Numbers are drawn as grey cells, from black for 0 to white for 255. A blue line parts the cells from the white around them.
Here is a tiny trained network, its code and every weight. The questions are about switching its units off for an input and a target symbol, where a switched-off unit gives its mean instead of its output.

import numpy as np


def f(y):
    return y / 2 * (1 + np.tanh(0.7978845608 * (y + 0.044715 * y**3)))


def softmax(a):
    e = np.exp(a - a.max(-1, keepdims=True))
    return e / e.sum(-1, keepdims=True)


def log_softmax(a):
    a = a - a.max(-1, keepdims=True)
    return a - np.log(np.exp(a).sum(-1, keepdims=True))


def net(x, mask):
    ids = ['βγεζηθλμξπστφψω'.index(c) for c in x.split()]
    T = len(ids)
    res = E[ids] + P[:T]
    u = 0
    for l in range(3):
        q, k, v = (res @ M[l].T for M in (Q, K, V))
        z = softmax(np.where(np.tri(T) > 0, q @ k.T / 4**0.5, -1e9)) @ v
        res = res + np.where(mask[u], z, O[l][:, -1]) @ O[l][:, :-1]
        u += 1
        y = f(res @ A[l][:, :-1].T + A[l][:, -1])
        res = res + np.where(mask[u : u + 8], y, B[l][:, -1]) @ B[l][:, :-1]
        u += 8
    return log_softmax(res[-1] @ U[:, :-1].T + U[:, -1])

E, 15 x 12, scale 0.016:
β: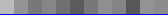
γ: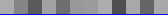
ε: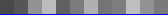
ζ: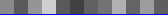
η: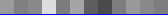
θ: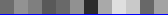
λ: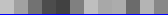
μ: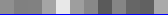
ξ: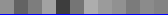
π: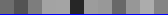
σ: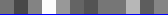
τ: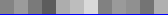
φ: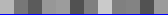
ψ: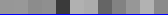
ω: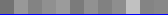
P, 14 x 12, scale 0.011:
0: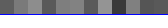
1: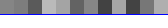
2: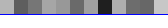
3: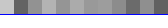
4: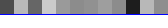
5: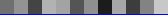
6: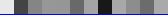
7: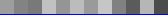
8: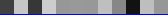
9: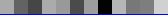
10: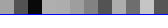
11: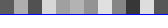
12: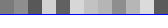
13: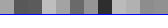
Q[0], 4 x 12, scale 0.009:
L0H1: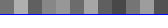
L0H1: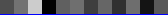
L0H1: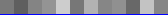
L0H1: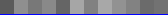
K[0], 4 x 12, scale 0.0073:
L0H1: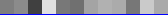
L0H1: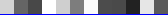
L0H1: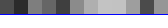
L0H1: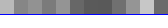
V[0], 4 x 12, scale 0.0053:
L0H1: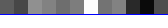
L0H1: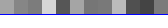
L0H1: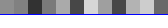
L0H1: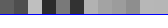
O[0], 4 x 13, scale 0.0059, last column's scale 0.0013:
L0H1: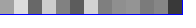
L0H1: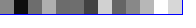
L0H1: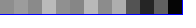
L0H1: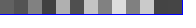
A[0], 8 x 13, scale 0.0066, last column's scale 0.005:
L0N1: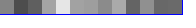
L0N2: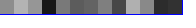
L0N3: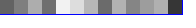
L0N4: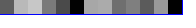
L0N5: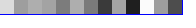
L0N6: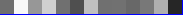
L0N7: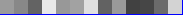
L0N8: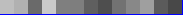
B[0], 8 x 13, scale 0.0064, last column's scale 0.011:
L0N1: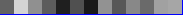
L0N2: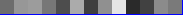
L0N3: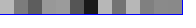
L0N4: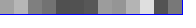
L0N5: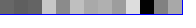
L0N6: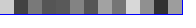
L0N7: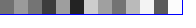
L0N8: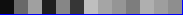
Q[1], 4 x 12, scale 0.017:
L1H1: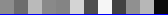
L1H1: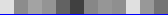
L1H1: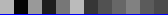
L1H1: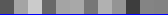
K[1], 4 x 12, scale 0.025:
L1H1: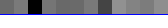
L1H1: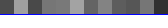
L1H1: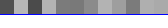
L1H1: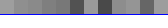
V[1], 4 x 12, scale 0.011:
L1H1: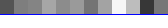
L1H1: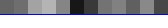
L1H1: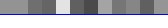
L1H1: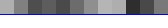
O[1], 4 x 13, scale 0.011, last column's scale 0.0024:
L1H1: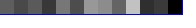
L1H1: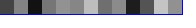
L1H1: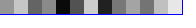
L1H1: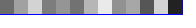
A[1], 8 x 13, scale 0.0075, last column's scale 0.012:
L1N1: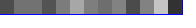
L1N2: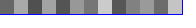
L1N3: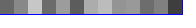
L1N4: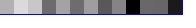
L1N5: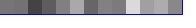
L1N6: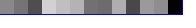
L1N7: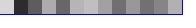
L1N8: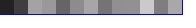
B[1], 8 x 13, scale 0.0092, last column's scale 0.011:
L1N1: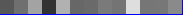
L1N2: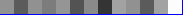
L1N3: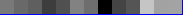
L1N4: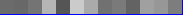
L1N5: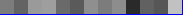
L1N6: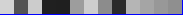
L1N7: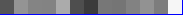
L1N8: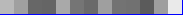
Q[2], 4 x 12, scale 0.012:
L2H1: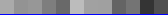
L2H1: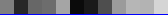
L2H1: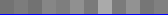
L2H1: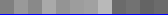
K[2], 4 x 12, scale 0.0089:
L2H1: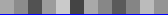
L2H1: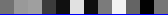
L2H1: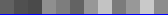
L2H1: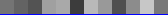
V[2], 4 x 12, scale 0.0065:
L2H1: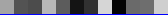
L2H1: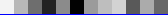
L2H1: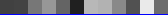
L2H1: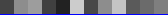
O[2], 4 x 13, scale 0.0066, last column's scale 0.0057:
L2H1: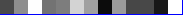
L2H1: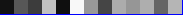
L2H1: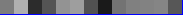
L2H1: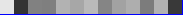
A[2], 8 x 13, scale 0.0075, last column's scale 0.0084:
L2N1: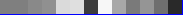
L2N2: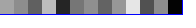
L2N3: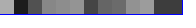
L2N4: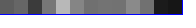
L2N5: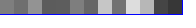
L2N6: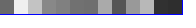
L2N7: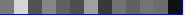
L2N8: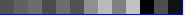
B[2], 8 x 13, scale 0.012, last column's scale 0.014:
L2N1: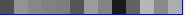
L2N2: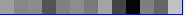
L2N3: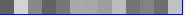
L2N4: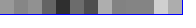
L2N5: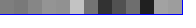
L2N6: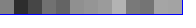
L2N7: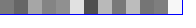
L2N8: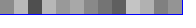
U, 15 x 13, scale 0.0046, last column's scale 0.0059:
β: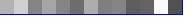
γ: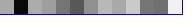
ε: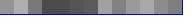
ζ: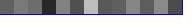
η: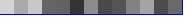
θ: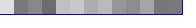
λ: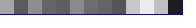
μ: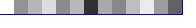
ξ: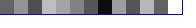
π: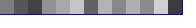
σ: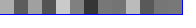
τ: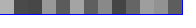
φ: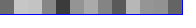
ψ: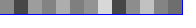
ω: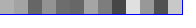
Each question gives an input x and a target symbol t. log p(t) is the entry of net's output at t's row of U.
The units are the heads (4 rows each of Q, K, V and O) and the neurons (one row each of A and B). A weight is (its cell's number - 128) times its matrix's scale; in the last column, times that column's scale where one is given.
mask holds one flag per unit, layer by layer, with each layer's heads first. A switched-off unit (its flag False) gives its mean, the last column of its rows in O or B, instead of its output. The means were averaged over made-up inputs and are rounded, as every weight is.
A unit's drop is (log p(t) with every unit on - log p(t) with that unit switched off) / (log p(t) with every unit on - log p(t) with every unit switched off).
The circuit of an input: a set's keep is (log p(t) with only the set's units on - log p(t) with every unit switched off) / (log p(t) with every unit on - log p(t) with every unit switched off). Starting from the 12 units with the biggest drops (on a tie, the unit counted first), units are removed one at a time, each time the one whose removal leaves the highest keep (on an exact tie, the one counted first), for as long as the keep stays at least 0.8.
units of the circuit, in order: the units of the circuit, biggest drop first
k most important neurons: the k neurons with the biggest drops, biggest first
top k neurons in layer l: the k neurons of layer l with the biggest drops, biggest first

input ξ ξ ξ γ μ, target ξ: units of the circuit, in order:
[L2H1]
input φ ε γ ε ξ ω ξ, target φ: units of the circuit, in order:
[L1H1; L2H1]
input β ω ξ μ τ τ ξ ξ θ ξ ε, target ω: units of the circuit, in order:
[L0H1; L1H1; L2N8]
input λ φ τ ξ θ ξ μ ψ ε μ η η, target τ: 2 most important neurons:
[L2N2; L0N3]
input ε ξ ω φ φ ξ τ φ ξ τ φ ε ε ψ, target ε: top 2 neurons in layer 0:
[L0N7; L0N1]
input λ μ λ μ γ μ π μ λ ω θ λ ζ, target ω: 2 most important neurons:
[L2N8; L0N7]
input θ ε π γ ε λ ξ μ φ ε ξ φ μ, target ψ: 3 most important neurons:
[L0N3; L2N1; L0N7]
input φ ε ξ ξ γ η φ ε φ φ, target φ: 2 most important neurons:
[L0N7; L2N7]
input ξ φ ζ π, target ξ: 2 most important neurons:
[L0N5; L2N7]
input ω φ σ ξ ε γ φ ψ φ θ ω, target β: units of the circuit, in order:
[L0H1; L1H1; L0N7; L0N5]
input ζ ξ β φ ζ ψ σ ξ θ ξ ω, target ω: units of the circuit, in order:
[L1H1; L0H1; L2N8]
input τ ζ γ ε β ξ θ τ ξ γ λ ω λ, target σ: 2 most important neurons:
[L0N5; L0N7]
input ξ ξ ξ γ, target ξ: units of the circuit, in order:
[L2H1; L1H1; L2N7]
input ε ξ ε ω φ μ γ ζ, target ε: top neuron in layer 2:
[L2N4]
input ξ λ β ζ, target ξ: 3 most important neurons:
[L0N5; L2N7; L1N3]
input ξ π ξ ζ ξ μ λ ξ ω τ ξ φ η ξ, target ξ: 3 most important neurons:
[L0N5; L2N7; L0N7]
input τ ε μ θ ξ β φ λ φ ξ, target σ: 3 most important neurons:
[L0N5; L0N7; L2N5]
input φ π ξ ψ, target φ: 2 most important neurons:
[L2N7; L0N7]
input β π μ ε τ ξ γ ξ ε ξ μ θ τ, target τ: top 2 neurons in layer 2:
[L2N2; L2N7]
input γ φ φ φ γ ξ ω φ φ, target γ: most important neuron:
[L2N6]
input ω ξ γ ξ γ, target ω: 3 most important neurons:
[L0N7; L2N8; L0N2]
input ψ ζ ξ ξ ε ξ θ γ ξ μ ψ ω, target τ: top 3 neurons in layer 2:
[L2N2; L2N7; L2N3]
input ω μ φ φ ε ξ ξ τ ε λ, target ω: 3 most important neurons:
[L0N7; L2N8; L0N2]
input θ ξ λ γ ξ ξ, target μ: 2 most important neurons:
[L0N7; L0N6]
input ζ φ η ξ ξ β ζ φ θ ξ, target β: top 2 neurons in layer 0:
[L0N6; L0N7]
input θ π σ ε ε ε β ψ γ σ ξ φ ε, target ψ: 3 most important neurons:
[L2N1; L0N7; L1N8]
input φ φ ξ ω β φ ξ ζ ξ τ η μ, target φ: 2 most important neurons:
[L0N7; L2N7]
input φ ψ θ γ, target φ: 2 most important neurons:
[L2N3; L0N7]
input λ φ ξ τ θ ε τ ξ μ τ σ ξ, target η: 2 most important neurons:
[L0N7; L0N3]
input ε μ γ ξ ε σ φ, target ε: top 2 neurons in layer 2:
[L2N4; L2N3]
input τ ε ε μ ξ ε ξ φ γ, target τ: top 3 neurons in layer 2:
[L2N2; L2N5; L2N6]
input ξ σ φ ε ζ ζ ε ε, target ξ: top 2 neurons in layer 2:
[L2N7; L2N4]
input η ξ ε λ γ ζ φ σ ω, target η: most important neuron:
[L1N6]
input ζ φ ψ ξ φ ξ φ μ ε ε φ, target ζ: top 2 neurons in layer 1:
[L1N6; L1N1]
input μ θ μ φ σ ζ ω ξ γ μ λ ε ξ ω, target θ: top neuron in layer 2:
[L2N3]
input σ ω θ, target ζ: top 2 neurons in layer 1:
[L1N1; L1N6]
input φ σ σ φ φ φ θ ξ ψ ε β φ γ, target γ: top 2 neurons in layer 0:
[L0N7; L0N5]
